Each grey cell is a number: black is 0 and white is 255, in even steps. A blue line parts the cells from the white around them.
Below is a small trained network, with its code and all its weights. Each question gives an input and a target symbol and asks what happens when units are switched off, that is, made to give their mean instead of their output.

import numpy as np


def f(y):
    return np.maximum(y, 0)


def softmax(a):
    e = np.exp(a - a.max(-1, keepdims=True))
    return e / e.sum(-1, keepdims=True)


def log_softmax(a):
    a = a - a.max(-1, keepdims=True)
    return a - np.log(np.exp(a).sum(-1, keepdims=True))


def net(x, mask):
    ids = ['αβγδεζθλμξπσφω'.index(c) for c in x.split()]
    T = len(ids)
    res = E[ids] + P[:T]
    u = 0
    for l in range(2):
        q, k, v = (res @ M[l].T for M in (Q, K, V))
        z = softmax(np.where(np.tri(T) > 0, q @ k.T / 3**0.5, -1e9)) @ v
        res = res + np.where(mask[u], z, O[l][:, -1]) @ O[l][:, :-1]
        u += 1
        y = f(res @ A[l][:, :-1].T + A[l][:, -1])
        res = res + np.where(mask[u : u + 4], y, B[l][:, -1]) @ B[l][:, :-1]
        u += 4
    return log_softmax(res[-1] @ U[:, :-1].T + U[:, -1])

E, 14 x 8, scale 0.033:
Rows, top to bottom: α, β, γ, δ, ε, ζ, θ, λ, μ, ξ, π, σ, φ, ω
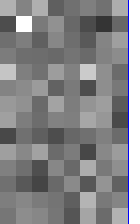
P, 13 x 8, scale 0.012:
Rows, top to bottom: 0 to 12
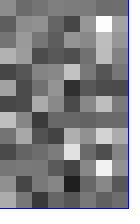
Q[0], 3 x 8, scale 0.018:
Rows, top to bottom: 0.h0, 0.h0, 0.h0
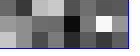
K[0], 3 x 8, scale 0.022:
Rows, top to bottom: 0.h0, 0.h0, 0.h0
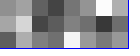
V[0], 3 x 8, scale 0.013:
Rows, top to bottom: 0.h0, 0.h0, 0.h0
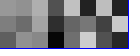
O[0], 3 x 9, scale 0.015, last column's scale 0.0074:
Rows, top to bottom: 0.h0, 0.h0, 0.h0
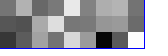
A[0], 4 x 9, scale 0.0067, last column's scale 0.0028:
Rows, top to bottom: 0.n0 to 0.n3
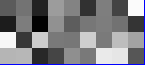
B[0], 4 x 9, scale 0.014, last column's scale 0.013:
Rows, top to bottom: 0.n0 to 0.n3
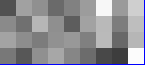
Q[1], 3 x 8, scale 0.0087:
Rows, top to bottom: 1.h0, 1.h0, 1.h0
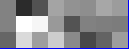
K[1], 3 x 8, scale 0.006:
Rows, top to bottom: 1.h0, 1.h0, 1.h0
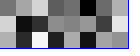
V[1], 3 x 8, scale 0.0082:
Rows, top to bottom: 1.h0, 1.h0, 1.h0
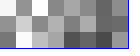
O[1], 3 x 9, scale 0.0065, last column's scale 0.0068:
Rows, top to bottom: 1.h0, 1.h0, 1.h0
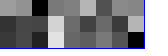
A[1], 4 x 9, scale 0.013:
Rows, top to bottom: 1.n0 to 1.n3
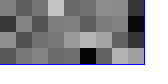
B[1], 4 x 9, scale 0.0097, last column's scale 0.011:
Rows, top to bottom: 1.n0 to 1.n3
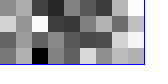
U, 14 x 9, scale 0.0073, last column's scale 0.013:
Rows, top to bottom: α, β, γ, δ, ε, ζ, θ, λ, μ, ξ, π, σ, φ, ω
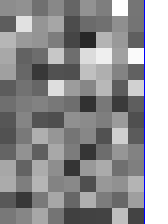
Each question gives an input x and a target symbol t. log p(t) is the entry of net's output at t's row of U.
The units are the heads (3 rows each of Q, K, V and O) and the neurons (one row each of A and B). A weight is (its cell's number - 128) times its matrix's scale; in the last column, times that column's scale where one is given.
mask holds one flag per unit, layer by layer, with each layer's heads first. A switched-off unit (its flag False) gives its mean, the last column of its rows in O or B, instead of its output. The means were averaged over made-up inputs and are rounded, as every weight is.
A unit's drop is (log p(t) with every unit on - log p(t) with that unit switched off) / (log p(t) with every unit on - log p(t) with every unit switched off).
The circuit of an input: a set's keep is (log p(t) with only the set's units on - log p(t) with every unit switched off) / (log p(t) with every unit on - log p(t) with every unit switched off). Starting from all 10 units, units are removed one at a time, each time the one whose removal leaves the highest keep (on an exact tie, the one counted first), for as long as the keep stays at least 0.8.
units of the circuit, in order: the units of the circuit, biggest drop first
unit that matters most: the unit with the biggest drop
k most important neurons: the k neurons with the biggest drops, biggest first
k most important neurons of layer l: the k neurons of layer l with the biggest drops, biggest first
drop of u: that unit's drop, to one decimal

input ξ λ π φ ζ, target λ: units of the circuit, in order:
0.h0
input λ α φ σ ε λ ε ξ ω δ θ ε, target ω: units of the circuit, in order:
0.h0, 1.n0
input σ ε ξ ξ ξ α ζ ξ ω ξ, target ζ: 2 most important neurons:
0.n3, 1.n0
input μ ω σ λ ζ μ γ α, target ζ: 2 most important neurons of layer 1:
1.n0, 1.n1
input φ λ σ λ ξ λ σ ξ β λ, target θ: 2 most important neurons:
1.n1, 0.n3
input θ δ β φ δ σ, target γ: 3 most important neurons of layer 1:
1.n1, 1.n0, 1.n2
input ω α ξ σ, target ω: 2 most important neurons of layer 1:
1.n0, 1.n2
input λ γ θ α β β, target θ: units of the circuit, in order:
0.h0, 0.n3
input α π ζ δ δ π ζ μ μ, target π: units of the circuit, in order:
0.h0, 0.n1
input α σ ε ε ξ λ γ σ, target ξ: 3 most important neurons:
0.n3, 1.n0, 1.n2
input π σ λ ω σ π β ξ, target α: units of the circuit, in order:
1.n3, 0.n3
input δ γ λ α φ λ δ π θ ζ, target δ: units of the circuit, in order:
0.h0, 1.n0, 1.n3
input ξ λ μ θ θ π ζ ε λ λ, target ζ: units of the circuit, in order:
0.h0, 0.n3
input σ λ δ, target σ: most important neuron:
0.n0
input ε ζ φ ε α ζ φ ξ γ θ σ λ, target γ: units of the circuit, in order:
0.h0, 1.n0
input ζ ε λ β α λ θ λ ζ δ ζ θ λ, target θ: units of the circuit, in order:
1.h0, 1.n1, 1.n0
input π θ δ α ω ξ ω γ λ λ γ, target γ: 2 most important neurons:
1.n0, 0.n1
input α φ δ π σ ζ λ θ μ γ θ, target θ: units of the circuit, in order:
0.h0, 0.n3
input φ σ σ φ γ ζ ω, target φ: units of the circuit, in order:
0.h0, 1.n2
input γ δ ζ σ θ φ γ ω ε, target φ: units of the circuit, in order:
0.h0
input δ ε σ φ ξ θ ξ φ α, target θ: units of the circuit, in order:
0.n3, 0.h0
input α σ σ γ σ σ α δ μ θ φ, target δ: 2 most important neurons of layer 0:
0.n3, 0.n2
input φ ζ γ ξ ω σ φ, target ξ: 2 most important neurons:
0.n3, 1.n0
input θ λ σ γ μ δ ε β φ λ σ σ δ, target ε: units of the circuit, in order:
1.n3, 1.h0, 1.n1, 1.n0
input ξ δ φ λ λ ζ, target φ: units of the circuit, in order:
0.h0, 1.n0
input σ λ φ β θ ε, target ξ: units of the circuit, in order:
1.h0, 1.n0
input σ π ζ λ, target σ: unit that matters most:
1.h0
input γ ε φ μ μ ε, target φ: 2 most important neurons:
1.n0, 1.n1
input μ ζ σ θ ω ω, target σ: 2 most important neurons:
0.n0, 0.n3
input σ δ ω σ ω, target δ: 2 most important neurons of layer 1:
1.n0, 1.n2
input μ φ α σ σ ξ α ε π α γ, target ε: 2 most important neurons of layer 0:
0.n3, 0.n0
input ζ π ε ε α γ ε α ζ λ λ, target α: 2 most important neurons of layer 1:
1.n0, 1.n2
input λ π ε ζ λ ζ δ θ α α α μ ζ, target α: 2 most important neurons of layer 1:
1.n0, 1.n3
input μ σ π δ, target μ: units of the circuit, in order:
0.h0
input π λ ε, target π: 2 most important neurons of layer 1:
1.n0, 1.n3
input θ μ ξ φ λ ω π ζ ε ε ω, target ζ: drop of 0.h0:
0.7
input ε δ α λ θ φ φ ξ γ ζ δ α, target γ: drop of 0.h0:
1.1
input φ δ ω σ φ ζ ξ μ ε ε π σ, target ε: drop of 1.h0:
0.1
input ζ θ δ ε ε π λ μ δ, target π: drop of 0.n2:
0.0
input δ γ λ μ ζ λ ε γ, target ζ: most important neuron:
0.n3
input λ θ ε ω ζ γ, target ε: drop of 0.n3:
0.1
